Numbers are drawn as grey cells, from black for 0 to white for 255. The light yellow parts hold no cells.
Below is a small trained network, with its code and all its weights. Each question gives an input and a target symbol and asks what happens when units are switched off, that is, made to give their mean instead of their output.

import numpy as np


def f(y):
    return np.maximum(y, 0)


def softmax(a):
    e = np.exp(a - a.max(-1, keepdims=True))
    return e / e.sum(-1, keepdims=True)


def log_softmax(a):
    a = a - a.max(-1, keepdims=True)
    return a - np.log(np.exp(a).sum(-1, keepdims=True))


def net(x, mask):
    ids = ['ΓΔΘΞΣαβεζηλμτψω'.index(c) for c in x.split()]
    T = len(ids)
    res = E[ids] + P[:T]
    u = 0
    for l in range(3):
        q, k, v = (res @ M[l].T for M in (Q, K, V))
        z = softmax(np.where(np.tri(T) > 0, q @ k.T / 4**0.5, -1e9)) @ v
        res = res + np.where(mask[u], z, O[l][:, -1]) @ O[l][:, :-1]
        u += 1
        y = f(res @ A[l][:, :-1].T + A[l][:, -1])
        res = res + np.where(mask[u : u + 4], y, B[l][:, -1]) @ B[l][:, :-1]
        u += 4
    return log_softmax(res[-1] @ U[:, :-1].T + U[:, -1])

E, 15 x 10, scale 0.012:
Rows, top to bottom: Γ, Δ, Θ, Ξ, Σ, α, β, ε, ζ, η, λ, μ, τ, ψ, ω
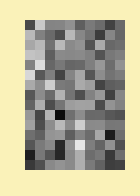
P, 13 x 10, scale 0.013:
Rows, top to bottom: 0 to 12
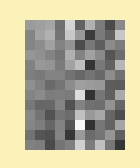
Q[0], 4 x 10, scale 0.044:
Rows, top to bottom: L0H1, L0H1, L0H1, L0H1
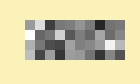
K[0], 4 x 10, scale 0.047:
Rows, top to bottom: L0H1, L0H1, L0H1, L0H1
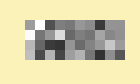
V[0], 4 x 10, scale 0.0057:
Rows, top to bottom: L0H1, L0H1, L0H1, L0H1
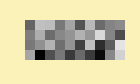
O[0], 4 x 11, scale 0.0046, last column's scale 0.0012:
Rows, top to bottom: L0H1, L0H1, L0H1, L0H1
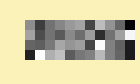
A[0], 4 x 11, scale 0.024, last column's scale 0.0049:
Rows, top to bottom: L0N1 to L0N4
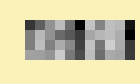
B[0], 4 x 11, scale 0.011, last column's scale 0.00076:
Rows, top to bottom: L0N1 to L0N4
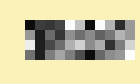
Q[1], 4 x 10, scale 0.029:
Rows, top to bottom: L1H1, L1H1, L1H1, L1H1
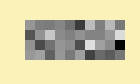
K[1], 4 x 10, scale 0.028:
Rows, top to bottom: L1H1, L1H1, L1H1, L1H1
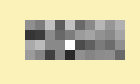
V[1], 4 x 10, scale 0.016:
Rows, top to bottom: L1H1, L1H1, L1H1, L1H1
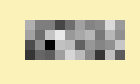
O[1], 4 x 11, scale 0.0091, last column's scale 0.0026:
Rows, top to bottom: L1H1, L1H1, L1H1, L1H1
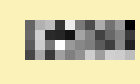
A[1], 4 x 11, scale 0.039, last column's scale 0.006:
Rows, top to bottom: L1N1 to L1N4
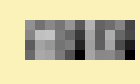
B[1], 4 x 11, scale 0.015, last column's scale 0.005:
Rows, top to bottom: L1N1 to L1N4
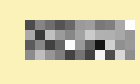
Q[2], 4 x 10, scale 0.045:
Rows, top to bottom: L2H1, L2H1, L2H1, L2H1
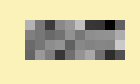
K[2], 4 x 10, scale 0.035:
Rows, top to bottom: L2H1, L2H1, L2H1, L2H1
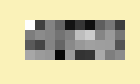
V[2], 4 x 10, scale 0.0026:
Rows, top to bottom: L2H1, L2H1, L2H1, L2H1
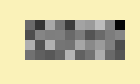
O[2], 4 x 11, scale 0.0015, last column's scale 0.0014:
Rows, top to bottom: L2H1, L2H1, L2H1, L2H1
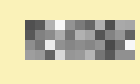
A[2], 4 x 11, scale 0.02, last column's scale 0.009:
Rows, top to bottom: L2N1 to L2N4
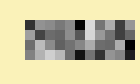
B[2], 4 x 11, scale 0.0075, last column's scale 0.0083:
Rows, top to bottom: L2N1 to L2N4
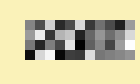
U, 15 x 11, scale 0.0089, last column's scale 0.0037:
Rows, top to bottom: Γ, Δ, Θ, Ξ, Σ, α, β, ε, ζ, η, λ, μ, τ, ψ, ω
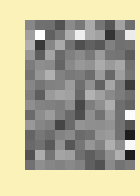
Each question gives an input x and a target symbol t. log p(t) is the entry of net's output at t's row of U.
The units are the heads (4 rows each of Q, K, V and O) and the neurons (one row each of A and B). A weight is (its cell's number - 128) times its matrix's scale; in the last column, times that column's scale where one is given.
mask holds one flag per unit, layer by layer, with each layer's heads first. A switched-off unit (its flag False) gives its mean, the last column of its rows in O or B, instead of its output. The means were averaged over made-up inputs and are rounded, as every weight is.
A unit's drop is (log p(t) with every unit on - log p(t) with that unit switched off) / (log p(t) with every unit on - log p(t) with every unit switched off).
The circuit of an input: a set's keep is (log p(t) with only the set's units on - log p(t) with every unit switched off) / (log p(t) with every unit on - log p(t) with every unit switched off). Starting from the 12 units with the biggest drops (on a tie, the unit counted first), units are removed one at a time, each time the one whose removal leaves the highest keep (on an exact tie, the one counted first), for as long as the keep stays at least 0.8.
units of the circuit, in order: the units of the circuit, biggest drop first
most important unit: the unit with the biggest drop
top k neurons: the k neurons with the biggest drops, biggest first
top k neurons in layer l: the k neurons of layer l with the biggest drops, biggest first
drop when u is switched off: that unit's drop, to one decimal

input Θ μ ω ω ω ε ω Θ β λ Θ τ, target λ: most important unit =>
L0H1
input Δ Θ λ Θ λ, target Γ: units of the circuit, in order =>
(L1H1 L2N3)
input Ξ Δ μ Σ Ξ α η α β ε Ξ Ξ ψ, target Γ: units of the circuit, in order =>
(L0H1 L1N1 L2N3)
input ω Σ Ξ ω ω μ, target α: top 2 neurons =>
(L1N4 L0N3)
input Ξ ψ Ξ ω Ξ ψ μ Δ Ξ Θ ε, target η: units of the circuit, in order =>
(L2N4 L1H1 L0H1 L1N1)
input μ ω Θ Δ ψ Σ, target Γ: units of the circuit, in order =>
(L0N2 L1N1)
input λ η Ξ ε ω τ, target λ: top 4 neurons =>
(L2N1 L0N3 L2N3 L1N3)
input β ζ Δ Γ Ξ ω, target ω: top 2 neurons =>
(L1N3 L2N1)
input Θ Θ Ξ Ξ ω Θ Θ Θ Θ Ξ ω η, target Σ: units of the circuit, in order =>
(L0H1 L1N2 L1N4 L1N3)
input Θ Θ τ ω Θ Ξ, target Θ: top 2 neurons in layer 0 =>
(L0N3 L0N4)
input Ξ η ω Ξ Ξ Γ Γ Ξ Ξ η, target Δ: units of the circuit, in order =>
(L2N3 L2N2)
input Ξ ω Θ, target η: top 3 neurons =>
(L2N4 L0N4 L1N1)
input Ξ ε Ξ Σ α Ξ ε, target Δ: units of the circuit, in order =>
(L2N3 L1H1)
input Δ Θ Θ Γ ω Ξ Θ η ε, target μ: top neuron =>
(L0N1)
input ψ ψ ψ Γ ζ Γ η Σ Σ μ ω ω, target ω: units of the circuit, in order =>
(L0H1 L1N3 L2N1)
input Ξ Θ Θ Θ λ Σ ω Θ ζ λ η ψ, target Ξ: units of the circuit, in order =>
(L2N1 L1H1 L0H1)
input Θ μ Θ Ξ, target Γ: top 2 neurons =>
(L1N1 L2N3)
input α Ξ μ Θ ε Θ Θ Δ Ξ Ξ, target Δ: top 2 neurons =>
(L2N3 L0N4)
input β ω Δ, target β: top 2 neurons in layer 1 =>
(L1N3 L1N2)
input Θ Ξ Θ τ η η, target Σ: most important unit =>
L1N2
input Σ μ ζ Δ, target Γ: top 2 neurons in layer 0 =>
(L0N4 L0N1)
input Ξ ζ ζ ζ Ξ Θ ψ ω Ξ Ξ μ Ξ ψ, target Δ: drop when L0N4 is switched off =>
0.1
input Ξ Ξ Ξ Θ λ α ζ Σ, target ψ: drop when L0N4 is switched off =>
0.0
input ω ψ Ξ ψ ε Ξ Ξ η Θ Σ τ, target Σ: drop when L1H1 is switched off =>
1.2
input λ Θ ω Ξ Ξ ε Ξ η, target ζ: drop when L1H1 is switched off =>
1.1
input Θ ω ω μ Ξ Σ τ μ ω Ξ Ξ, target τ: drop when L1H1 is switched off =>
1.0
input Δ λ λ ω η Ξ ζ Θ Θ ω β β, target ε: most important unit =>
L1N2
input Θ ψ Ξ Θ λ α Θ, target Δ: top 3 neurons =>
(L2N3 L2N2 L0N4)
